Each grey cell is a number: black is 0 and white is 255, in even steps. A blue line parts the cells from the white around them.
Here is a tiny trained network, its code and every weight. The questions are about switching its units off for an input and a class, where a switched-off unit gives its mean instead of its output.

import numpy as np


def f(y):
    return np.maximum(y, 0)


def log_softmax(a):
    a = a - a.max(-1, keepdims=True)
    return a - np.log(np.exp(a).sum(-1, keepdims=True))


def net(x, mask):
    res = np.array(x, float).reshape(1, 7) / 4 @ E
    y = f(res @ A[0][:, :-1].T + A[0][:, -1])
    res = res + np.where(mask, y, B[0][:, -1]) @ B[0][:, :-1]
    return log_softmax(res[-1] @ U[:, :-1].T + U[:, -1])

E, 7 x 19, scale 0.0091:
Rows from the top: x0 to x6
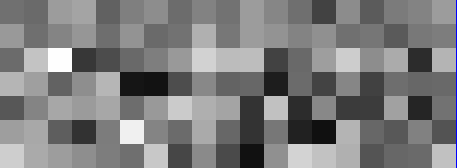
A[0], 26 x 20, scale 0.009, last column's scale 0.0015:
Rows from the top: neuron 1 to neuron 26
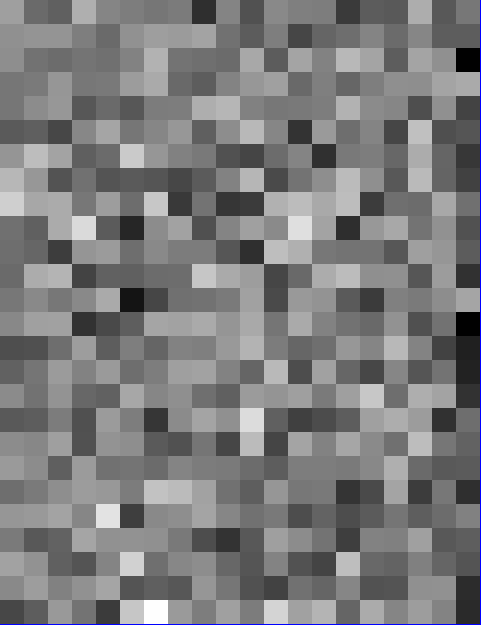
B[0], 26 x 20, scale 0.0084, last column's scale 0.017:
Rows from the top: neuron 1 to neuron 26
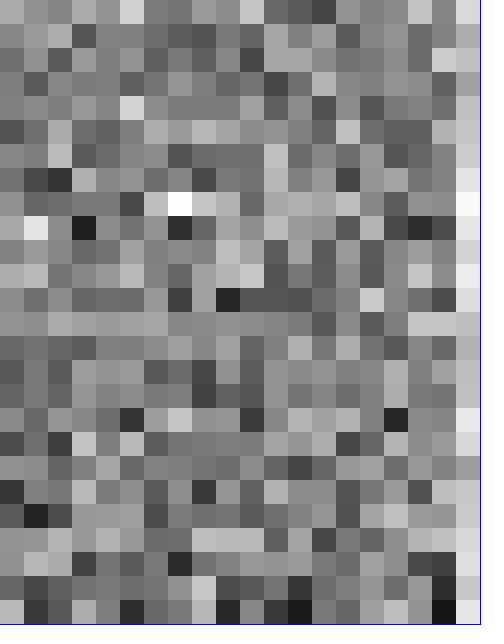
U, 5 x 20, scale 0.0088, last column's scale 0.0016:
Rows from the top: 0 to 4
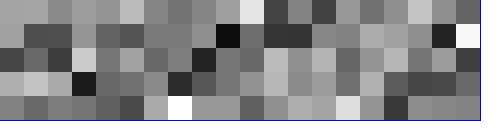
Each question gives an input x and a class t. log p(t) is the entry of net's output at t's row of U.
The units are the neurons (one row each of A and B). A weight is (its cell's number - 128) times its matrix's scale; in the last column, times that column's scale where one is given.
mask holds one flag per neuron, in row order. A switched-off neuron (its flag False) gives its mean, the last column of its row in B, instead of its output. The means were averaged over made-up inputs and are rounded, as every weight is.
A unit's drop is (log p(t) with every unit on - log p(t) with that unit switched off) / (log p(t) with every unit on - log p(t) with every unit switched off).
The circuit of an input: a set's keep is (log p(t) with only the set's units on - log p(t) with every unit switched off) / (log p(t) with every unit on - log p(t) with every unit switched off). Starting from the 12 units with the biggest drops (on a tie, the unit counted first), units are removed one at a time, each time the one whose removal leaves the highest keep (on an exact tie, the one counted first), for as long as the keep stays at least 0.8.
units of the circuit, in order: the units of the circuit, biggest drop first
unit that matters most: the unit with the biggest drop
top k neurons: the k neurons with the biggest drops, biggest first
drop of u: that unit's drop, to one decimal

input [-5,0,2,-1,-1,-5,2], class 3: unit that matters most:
neuron 10
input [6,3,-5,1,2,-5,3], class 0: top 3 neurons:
neuron 1; neuron 23; neuron 24
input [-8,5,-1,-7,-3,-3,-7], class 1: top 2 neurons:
neuron 26; neuron 9
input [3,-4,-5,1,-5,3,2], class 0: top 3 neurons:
neuron 23; neuron 1; neuron 11
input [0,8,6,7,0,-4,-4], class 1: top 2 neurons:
neuron 13; neuron 23
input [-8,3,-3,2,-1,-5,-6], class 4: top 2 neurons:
neuron 18; neuron 24
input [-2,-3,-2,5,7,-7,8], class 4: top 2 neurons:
neuron 9; neuron 24
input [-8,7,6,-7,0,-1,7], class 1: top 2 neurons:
neuron 26; neuron 18
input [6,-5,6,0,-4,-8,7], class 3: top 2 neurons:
neuron 10; neuron 18
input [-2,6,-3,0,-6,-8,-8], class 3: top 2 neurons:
neuron 10; neuron 9
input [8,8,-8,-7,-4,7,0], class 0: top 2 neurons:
neuron 23; neuron 10
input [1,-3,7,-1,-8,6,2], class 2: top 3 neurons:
neuron 19; neuron 8; neuron 3
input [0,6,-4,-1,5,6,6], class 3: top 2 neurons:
neuron 24; neuron 18
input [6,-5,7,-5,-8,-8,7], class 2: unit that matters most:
neuron 3
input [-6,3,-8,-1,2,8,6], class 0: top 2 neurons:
neuron 23; neuron 1
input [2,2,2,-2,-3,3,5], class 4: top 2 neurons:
neuron 9; neuron 10
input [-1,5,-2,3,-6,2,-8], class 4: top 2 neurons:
neuron 18; neuron 6
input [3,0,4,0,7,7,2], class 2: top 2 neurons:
neuron 21; neuron 10
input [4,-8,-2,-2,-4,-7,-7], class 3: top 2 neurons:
neuron 10; neuron 9
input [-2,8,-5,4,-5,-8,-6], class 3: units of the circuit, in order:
neuron 10
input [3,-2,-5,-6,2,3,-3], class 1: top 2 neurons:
neuron 26; neuron 12
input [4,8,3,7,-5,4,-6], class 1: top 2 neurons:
neuron 9; neuron 25
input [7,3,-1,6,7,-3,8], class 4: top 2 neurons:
neuron 9; neuron 26
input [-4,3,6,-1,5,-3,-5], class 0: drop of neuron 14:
0.2
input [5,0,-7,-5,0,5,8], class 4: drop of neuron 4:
0.1
